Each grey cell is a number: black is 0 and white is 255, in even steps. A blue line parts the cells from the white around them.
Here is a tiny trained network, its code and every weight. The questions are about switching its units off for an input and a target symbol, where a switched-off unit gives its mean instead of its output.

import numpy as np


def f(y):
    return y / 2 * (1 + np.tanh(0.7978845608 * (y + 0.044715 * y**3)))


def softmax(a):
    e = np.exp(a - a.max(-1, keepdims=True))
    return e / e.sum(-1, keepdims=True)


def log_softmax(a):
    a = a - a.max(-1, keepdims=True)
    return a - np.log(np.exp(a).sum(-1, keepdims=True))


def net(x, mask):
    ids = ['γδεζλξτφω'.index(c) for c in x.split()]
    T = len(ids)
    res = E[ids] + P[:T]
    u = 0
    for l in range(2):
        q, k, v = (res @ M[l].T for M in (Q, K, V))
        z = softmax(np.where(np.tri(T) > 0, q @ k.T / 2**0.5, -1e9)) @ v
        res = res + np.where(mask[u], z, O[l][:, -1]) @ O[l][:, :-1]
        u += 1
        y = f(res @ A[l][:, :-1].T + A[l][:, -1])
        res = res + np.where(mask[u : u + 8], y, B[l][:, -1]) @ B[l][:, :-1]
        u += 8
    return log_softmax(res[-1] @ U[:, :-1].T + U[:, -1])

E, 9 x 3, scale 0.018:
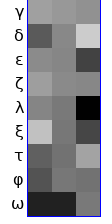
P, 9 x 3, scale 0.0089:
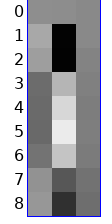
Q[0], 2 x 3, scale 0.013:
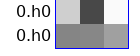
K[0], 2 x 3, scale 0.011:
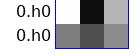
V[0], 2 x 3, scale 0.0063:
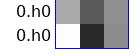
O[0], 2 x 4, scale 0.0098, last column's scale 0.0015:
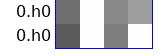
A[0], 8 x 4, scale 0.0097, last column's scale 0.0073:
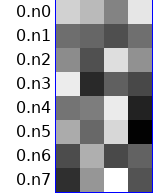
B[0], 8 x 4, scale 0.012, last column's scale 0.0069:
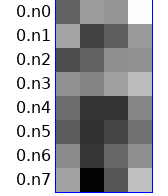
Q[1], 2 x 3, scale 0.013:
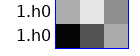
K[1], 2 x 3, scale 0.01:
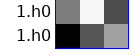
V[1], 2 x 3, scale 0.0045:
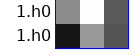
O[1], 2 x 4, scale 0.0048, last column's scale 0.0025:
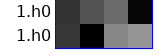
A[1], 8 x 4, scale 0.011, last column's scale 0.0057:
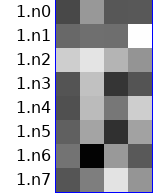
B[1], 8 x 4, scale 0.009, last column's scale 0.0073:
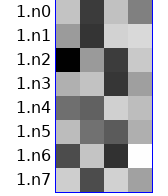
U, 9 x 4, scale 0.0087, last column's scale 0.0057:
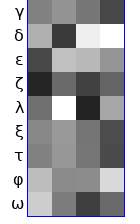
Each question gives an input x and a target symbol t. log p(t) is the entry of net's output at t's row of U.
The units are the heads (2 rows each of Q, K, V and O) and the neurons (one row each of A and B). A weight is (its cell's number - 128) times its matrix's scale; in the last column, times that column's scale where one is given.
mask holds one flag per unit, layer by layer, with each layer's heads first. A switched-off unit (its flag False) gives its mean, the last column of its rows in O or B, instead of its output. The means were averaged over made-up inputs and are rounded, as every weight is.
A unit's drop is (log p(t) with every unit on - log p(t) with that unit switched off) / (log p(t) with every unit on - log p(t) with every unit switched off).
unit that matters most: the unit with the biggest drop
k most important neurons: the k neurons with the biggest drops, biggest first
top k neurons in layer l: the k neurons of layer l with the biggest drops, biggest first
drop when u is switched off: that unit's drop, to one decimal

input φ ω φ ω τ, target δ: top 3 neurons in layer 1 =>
1.n2, 1.n7, 1.n3
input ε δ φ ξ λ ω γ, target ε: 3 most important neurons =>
1.n2, 1.n4, 0.n7
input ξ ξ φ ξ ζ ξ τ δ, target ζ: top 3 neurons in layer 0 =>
0.n7, 0.n4, 0.n6
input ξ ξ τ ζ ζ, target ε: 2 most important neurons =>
1.n4, 1.n2
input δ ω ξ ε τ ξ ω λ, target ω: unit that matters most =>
0.n1
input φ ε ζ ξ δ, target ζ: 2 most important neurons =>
0.n7, 1.n6
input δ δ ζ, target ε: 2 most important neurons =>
1.n2, 0.n7
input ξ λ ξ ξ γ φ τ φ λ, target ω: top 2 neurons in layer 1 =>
1.n6, 1.n2
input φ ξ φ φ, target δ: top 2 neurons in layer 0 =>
0.n7, 0.n4
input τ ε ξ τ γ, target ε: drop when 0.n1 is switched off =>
0.1
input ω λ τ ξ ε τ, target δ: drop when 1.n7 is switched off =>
0.1
